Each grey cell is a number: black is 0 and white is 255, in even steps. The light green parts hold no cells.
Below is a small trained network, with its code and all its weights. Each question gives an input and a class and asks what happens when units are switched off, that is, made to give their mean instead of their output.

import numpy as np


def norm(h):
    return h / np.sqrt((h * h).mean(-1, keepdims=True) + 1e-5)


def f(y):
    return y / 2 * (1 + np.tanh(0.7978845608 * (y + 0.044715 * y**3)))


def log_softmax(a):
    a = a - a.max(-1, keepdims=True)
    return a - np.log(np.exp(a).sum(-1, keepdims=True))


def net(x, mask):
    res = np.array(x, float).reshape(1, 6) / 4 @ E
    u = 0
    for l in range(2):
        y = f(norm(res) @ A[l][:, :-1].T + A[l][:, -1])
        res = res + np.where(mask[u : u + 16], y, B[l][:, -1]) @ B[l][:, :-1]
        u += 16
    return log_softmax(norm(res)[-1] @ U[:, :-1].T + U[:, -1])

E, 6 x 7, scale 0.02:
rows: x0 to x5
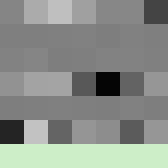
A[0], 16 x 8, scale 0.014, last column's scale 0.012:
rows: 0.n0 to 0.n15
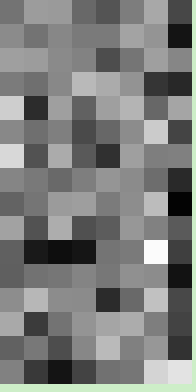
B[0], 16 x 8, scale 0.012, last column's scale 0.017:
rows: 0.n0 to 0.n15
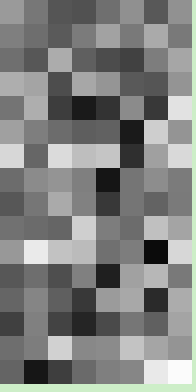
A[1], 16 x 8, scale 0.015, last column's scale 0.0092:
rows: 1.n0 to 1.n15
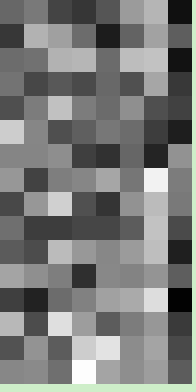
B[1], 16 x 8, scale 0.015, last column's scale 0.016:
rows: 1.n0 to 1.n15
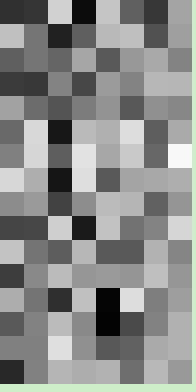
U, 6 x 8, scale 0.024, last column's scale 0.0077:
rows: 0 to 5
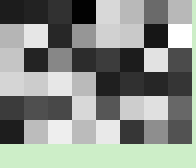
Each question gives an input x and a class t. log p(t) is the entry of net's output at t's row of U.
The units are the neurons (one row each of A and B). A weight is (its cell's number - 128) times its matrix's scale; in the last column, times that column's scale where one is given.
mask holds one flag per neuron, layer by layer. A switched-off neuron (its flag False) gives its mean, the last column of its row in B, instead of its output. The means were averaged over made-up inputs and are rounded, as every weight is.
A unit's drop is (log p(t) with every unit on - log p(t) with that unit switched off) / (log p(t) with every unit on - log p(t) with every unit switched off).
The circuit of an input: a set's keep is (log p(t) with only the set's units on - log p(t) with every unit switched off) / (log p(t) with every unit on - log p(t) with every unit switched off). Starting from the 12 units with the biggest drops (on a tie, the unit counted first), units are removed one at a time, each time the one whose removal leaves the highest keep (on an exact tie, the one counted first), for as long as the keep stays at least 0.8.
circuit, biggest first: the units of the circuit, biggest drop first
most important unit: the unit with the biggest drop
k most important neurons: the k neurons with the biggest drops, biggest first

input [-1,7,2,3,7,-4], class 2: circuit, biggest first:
0.n6; 0.n10
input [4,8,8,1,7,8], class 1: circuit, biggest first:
1.n1
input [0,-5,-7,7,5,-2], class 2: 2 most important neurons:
0.n6; 0.n10
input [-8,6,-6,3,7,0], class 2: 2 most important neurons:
0.n15; 0.n4
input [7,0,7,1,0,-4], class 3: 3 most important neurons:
0.n6; 0.n12; 1.n13
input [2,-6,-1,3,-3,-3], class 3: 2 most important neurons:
0.n6; 0.n15
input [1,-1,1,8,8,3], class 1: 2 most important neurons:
0.n15; 1.n6
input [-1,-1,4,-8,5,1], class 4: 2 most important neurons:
0.n10; 0.n4
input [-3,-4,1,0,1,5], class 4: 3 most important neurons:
0.n4; 0.n15; 0.n13
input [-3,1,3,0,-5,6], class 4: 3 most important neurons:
0.n4; 0.n13; 0.n15
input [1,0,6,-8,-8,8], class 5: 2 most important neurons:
0.n15; 1.n14
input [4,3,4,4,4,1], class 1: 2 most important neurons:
0.n15; 0.n12
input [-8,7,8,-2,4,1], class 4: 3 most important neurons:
0.n4; 0.n15; 0.n10
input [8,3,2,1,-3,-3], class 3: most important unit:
0.n12
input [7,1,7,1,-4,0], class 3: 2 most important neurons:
0.n4; 0.n13
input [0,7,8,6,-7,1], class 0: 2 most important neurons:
0.n10; 0.n12
